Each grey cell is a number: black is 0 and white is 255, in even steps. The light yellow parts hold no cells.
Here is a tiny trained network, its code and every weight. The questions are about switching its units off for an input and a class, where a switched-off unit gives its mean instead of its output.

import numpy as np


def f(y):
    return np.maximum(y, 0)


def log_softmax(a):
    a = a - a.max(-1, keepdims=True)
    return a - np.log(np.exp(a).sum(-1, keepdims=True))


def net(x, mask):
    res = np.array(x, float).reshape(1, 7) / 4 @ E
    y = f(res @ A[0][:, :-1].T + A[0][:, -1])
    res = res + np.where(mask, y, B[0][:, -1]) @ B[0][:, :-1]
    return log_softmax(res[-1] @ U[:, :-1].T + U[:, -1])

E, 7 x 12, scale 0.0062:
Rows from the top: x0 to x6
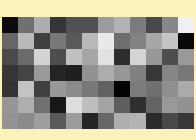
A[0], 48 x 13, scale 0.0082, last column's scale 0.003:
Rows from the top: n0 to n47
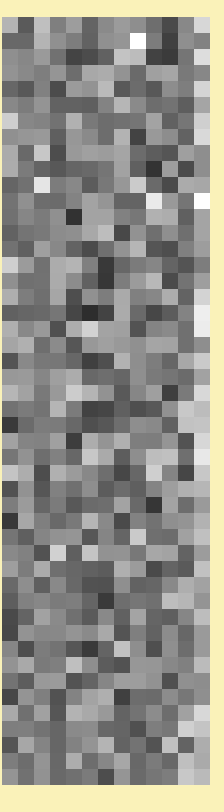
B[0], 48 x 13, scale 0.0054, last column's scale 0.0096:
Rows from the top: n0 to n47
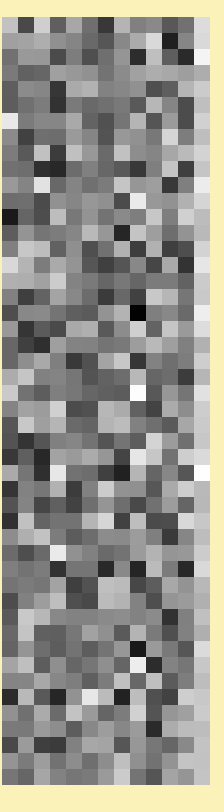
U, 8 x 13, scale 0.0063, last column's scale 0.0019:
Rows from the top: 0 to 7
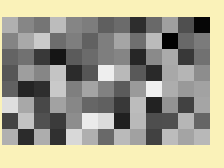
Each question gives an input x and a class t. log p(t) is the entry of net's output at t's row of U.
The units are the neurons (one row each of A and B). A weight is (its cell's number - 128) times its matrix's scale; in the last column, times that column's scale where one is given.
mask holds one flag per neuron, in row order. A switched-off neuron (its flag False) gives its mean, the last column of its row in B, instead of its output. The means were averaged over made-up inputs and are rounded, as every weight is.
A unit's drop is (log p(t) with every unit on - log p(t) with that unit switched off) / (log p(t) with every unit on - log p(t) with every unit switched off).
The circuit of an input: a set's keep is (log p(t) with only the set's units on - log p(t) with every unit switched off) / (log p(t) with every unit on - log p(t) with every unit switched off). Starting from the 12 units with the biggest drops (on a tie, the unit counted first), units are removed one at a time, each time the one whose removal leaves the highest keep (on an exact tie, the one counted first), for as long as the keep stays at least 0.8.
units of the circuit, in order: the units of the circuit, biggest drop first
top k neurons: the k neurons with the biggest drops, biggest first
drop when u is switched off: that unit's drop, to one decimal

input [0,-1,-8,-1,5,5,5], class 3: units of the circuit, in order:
[n24, n35]
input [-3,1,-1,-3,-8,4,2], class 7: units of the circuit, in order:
[n19]
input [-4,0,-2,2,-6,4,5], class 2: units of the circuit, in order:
[n9, n34]
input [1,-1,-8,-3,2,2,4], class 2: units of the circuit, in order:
[n9, n18]
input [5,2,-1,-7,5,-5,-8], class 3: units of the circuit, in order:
[n24, n29]
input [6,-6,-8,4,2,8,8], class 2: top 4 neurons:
[n9, n34, n2, n39]
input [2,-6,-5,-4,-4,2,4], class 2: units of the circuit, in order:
[n9, n34, n18]
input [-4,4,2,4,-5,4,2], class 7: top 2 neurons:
[n19, n31]
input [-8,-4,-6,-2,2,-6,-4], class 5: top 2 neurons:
[n15, n28]
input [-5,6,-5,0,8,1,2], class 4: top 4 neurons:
[n27, n33, n12, n20]
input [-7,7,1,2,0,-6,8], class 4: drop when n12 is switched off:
0.2
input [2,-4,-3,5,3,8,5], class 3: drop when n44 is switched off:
0.3
